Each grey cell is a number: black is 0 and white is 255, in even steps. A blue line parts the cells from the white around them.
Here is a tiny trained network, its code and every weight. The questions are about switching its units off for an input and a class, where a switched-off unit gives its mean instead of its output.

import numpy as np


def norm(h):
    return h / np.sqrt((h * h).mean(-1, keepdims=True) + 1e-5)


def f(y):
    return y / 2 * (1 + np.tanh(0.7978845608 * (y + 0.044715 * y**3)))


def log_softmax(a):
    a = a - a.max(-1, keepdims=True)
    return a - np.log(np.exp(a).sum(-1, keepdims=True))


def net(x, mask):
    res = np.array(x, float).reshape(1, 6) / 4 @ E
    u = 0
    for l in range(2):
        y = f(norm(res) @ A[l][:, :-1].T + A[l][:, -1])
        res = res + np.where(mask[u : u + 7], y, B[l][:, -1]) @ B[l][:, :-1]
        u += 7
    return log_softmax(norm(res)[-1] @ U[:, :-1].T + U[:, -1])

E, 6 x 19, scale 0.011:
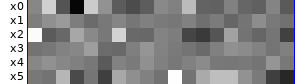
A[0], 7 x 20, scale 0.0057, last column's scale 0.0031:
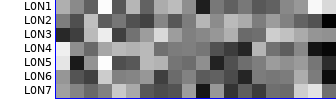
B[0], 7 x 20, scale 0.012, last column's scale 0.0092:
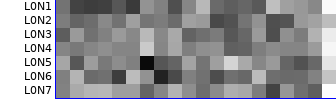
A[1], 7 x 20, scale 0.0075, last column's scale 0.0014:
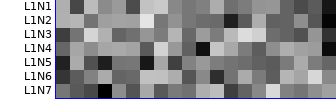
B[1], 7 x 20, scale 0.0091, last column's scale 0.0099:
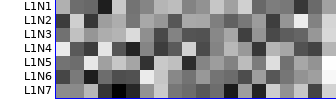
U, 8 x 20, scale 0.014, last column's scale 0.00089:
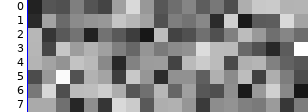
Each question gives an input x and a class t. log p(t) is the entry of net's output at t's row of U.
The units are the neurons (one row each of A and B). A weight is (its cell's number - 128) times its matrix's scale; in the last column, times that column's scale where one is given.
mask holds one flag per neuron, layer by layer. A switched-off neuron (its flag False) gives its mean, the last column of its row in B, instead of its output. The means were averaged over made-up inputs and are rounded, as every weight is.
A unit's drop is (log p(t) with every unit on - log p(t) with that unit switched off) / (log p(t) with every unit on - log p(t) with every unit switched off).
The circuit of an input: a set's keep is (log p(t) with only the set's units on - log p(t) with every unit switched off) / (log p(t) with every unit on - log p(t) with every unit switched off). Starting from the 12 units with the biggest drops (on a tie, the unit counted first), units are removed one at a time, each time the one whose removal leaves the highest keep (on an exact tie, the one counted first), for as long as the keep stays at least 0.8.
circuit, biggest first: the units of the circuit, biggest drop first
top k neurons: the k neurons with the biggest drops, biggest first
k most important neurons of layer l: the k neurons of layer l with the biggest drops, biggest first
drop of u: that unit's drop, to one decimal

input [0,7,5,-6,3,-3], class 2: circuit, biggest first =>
L0N5
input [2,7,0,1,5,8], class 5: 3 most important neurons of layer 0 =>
L0N4, L0N7, L0N3
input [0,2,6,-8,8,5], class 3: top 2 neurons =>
L0N5, L0N1
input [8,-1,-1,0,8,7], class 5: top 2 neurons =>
L1N5, L0N4
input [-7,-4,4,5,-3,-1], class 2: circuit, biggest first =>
L0N5, L0N1
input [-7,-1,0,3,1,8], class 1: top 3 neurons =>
L0N3, L1N3, L0N2
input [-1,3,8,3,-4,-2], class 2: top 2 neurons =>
L0N5, L0N6
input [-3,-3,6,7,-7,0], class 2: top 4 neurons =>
L0N5, L0N7, L0N6, L1N5
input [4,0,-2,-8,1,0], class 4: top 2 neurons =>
L0N1, L1N4
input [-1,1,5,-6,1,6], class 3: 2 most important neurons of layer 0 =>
L0N5, L0N1
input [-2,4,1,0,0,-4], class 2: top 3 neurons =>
L0N1, L0N6, L0N5
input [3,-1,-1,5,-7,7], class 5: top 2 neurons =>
L0N7, L0N4
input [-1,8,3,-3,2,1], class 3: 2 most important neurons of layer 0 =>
L0N5, L0N1
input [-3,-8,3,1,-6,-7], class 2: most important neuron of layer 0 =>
L0N1
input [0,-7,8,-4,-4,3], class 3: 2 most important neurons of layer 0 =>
L0N5, L0N1
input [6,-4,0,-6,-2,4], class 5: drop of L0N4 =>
0.3
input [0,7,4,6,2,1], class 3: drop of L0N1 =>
0.7
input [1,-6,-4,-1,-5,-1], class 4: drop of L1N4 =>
0.4
